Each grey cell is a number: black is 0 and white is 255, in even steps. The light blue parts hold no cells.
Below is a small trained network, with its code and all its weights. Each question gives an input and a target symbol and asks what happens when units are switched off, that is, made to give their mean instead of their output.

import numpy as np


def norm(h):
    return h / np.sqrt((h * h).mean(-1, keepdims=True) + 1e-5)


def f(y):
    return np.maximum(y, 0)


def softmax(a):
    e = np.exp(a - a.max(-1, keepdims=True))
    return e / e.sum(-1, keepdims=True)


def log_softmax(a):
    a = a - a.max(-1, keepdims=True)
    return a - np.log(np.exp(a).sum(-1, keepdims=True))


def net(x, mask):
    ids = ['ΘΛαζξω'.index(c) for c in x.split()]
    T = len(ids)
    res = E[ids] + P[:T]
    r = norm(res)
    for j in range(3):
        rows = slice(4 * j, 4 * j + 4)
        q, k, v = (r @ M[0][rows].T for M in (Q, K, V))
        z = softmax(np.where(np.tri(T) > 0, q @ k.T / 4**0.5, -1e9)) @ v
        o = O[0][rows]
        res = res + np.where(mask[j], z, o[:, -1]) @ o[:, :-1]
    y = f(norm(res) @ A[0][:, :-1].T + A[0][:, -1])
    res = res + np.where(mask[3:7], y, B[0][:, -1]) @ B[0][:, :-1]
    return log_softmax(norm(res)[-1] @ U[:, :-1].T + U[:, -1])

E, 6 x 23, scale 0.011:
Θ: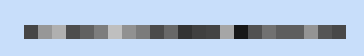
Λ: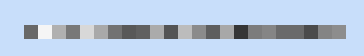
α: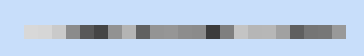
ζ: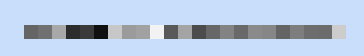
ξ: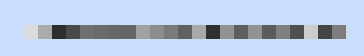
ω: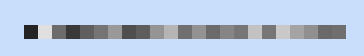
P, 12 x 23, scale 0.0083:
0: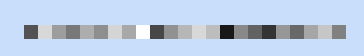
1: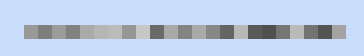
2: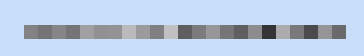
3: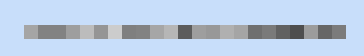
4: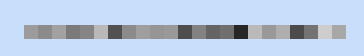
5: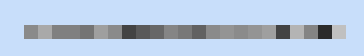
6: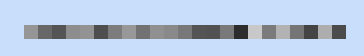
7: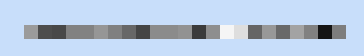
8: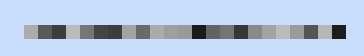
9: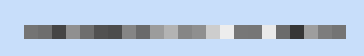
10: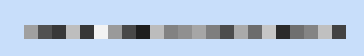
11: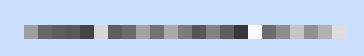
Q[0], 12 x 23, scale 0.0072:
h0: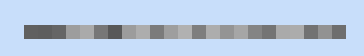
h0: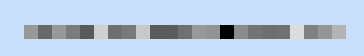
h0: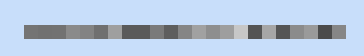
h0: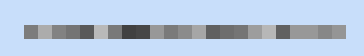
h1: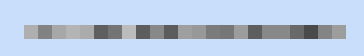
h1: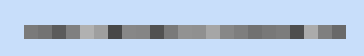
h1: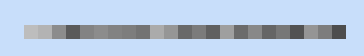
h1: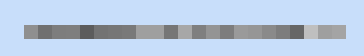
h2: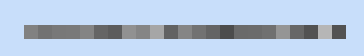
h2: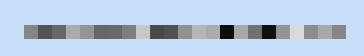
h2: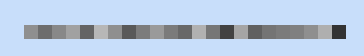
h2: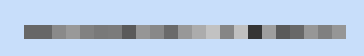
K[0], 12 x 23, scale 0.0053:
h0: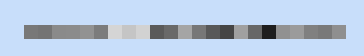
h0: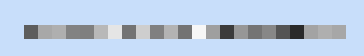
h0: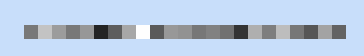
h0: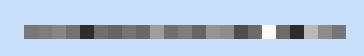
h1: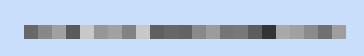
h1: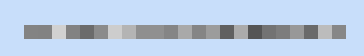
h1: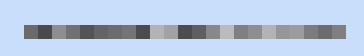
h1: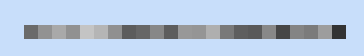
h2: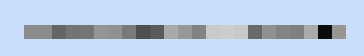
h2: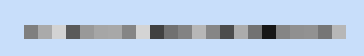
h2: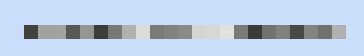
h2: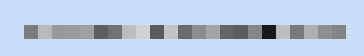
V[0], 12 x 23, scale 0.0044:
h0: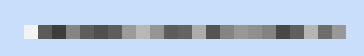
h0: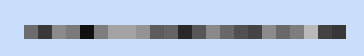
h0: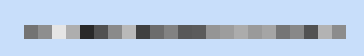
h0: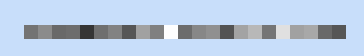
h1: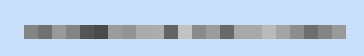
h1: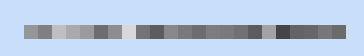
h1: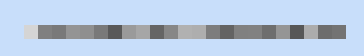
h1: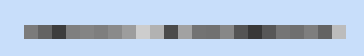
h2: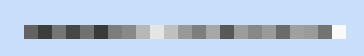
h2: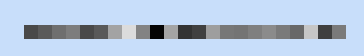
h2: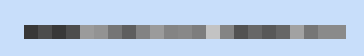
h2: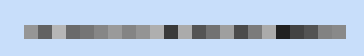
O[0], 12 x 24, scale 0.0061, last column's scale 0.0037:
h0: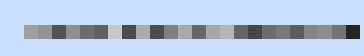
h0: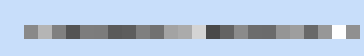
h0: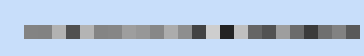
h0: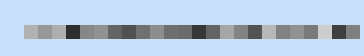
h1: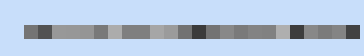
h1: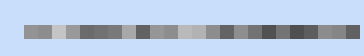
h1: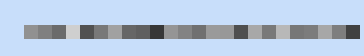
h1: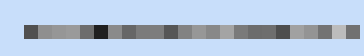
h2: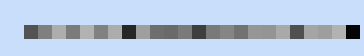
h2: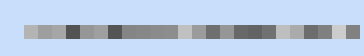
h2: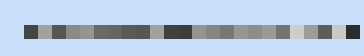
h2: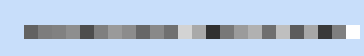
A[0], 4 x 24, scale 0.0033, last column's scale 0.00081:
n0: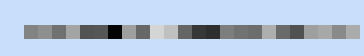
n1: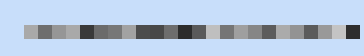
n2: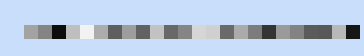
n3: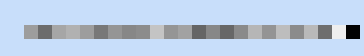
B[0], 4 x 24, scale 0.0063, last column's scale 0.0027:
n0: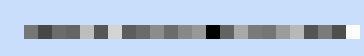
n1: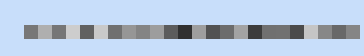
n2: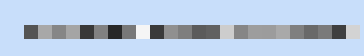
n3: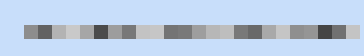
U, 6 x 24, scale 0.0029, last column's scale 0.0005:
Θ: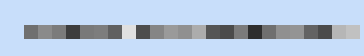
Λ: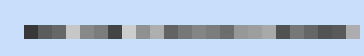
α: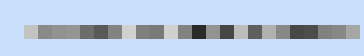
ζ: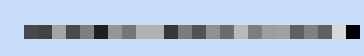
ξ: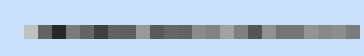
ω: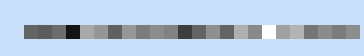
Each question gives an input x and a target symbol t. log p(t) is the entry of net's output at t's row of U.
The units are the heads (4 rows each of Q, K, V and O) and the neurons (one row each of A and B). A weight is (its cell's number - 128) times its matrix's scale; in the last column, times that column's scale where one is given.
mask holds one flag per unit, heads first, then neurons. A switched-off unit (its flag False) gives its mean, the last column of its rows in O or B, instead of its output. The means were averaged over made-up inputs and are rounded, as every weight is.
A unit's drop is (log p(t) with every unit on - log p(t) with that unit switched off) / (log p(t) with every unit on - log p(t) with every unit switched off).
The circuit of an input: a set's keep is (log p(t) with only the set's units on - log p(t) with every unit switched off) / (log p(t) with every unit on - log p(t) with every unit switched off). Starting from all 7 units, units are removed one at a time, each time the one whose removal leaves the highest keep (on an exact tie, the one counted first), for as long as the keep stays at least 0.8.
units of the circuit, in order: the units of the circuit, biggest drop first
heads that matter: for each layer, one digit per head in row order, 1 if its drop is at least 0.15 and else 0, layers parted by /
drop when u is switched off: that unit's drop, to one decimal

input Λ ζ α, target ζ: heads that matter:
011
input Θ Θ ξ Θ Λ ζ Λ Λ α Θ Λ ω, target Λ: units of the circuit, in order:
[h2]
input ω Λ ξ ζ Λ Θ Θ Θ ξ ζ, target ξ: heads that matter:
100
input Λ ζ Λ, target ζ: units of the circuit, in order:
[h1; h2]
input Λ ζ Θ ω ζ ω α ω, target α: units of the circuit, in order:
[h2; h0]
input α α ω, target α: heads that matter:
001
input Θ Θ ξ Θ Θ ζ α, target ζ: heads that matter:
001
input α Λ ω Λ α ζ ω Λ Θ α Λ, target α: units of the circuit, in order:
[h0; h2]
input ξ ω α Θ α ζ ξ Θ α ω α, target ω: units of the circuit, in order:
[h2; h0]
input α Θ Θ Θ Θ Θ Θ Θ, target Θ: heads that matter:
000
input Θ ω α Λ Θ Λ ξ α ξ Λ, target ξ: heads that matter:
100
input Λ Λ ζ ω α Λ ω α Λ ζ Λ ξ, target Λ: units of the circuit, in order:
[h0; h2]
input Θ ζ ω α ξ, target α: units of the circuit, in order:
[h2; h1]
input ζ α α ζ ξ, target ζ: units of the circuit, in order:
[h2]
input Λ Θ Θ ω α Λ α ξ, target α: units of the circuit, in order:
[h0; h2]
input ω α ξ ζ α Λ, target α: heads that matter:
101
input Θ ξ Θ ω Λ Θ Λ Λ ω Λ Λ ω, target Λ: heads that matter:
101
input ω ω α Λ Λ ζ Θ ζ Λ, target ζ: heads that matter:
001
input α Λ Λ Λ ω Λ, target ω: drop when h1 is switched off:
0.2
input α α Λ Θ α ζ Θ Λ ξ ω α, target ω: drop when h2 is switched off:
0.4
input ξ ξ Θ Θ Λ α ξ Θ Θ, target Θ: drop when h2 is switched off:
0.1
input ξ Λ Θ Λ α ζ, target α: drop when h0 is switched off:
0.3
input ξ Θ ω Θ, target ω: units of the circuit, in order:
[h0]
